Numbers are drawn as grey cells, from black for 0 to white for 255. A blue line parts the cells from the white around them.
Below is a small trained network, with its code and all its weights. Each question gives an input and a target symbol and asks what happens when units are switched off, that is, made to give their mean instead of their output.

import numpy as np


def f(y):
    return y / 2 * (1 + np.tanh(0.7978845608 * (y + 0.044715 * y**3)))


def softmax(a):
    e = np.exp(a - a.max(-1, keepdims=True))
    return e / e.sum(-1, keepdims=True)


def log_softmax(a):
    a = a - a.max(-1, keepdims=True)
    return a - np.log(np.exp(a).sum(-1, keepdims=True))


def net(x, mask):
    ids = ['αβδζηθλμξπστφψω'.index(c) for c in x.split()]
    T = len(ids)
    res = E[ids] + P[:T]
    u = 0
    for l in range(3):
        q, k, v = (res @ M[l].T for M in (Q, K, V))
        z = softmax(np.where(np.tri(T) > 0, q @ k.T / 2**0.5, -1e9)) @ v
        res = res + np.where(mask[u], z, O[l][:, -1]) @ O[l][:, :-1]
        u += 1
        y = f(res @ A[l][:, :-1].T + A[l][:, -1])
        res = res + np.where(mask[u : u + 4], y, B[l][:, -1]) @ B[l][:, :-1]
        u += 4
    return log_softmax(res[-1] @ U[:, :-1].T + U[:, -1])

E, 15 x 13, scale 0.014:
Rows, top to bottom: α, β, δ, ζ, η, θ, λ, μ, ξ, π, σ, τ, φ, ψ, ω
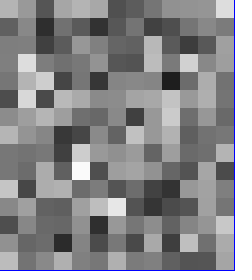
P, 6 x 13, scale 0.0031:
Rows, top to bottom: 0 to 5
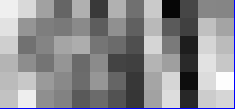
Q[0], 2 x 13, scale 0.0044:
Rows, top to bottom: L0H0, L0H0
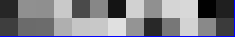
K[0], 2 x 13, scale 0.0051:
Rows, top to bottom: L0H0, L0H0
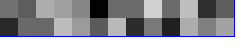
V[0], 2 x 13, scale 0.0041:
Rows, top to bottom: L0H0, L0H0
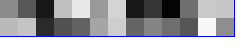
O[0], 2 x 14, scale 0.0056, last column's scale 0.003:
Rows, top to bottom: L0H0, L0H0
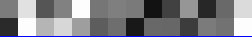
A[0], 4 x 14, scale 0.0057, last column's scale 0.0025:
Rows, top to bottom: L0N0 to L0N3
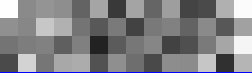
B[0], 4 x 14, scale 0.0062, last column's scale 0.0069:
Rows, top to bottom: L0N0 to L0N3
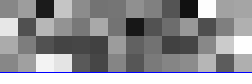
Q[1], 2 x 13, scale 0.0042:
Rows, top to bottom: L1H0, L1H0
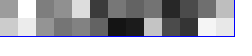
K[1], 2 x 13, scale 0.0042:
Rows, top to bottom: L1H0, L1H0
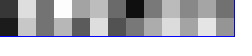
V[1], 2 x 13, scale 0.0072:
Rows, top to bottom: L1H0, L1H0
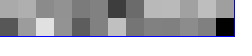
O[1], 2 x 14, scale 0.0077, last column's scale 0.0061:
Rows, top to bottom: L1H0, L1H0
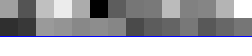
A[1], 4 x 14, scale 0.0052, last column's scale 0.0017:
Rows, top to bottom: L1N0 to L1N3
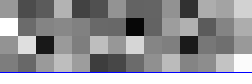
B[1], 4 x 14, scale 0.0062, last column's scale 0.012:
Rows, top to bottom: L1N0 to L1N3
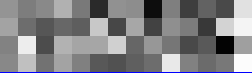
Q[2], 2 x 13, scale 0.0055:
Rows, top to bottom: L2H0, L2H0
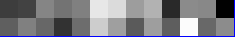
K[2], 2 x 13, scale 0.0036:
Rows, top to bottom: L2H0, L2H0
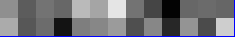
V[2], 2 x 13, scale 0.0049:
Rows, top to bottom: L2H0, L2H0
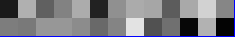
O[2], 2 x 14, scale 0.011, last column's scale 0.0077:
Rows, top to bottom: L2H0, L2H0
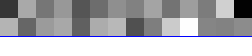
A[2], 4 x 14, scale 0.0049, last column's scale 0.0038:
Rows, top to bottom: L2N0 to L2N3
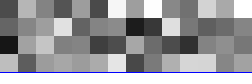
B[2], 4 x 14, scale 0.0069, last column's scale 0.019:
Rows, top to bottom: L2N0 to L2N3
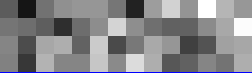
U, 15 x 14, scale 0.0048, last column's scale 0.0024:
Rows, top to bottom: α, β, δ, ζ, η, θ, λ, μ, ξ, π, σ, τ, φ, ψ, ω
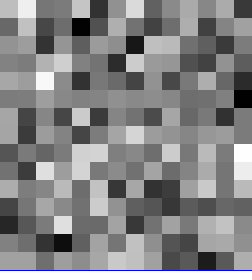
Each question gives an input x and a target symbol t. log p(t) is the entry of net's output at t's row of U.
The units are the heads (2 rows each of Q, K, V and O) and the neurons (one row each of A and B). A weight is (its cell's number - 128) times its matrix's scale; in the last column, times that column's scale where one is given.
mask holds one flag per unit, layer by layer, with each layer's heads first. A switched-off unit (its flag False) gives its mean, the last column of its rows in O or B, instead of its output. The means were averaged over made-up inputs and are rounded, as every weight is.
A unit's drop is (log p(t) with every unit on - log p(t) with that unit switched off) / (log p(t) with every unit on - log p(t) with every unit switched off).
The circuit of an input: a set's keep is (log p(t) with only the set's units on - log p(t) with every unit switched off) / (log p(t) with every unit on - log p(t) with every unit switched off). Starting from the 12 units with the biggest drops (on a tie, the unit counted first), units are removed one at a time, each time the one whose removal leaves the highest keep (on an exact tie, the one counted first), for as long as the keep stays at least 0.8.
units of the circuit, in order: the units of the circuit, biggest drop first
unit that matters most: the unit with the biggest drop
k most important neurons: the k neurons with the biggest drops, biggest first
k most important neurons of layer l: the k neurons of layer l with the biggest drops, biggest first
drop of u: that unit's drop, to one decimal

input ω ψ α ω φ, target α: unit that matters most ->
L1H0
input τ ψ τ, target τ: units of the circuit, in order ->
L1H0, L0H0, L0N3
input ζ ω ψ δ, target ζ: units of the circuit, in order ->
L2H0, L2N2, L2N1, L1N0
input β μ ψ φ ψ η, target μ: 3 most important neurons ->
L0N0, L2N3, L1N0
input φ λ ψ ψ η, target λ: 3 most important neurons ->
L0N1, L1N1, L1N0
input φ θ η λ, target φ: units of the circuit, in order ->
L0N3, L2H0, L1H0
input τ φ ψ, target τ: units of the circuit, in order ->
L1H0, L0H0, L0N3
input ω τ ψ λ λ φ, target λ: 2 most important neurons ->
L0N1, L1N1
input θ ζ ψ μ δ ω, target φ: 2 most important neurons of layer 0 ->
L0N3, L0N0
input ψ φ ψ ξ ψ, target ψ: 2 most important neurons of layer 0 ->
L0N0, L0N3
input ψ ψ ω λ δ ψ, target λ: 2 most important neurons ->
L0N1, L1N1
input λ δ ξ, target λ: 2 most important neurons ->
L0N1, L1N1
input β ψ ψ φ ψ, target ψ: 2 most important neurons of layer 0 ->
L0N0, L0N2
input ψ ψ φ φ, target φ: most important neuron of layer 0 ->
L0N1
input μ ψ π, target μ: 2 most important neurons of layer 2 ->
L2N3, L2N1
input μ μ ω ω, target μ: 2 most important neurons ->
L2N3, L0N0
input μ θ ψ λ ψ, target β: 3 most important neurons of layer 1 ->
L1N1, L1N3, L1N0
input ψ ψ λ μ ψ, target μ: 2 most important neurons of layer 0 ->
L0N0, L0N1
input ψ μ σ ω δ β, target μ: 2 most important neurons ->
L0N0, L2N3
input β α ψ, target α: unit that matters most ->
L1H0
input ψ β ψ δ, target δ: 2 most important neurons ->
L1N2, L1N1
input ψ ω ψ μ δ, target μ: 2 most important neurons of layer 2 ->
L2N3, L2N1
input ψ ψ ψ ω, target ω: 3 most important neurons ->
L1N2, L0N0, L2N3
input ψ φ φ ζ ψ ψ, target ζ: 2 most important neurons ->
L2N2, L2N1
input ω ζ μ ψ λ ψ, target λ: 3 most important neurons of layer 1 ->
L1N3, L1N1, L1N0
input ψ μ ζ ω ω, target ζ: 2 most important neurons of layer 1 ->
L1N3, L1N2
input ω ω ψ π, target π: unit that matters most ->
L1N1
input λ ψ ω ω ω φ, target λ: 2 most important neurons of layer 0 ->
L0N1, L0N2
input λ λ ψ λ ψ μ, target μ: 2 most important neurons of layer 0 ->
L0N0, L0N1
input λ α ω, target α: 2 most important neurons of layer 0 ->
L0N0, L0N1
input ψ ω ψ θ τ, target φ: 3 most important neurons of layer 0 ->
L0N3, L0N2, L0N1
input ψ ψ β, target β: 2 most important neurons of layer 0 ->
L0N3, L0N2
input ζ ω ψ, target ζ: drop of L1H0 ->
0.2
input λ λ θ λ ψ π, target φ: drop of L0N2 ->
0.1
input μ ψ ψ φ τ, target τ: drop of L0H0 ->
0.6
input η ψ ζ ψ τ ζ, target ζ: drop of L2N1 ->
0.0
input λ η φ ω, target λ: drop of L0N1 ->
0.3
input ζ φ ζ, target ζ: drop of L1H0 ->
0.1
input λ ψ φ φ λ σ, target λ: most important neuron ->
L0N1
